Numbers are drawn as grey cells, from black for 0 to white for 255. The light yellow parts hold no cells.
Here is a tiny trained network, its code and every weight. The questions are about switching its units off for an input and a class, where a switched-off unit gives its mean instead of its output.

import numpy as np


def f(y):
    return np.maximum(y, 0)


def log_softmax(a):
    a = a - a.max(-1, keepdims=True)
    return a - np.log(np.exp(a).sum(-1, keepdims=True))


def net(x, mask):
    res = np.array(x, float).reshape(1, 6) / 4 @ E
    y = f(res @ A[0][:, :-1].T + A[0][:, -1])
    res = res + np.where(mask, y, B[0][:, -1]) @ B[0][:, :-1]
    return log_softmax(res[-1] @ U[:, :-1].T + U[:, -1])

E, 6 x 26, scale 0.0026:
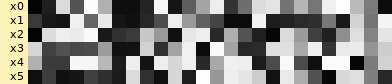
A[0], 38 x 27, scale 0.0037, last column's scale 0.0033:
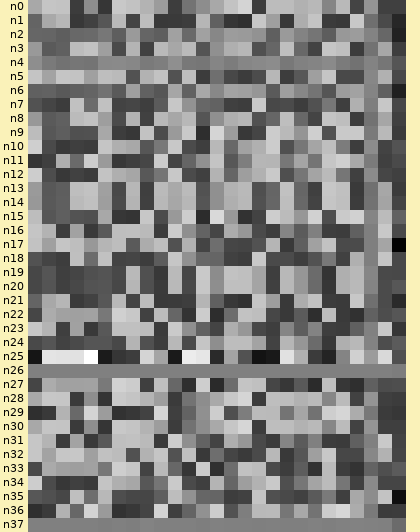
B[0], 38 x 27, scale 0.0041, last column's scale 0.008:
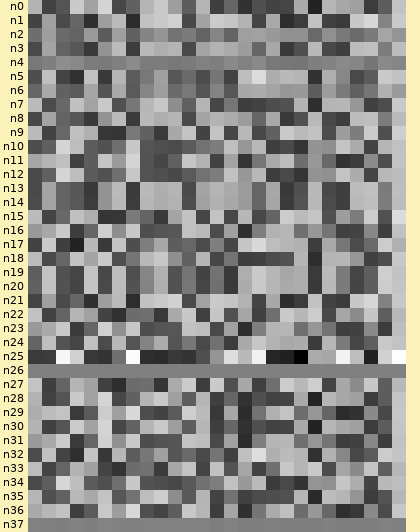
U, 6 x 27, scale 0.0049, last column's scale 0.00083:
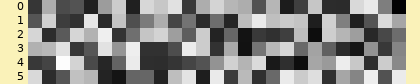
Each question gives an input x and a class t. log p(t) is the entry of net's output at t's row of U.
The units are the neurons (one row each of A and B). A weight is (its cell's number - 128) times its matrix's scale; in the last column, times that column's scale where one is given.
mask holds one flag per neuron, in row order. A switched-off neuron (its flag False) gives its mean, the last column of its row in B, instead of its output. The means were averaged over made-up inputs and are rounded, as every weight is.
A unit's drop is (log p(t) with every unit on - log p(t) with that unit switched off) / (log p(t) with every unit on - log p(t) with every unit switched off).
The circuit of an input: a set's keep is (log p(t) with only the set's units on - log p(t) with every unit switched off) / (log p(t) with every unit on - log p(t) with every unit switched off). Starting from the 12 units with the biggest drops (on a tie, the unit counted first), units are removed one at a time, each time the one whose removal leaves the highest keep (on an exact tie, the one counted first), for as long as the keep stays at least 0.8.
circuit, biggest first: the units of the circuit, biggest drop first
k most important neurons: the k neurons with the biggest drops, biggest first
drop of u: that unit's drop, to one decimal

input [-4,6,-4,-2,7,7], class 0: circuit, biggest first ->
n13
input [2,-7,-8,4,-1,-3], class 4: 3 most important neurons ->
n10; n34; n12
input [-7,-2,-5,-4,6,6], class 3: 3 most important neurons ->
n31; n16; n23
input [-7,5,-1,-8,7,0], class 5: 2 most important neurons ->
n27; n22
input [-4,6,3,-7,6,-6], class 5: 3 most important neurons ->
n27; n22; n33
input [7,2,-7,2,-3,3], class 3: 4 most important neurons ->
n25; n29; n36; n11
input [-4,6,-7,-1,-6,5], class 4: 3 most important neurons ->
n34; n12; n10
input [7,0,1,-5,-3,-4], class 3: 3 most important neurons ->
n29; n36; n11
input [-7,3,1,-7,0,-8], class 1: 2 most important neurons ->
n32; n5
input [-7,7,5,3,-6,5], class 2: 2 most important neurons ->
n7; n18
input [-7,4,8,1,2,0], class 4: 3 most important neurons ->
n25; n29; n36
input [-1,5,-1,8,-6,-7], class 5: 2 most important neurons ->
n15; n9
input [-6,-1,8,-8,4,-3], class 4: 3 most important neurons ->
n25; n15; n9
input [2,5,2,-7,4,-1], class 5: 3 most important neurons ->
n27; n22; n33
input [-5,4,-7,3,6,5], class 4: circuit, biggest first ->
n34
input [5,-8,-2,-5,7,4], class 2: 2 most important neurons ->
n30; n28
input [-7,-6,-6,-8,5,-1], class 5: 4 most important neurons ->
n27; n22; n33; n25
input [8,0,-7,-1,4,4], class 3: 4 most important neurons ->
n29; n36; n11; n25
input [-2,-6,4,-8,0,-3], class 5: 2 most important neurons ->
n27; n22
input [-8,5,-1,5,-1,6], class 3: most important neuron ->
n31
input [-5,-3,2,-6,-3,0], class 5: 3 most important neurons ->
n27; n22; n33
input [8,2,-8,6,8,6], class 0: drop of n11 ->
-0.1
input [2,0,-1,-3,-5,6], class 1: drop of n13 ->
0.1
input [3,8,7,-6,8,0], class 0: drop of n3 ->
0.5
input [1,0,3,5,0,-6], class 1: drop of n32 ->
0.3
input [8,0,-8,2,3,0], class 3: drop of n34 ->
-0.1
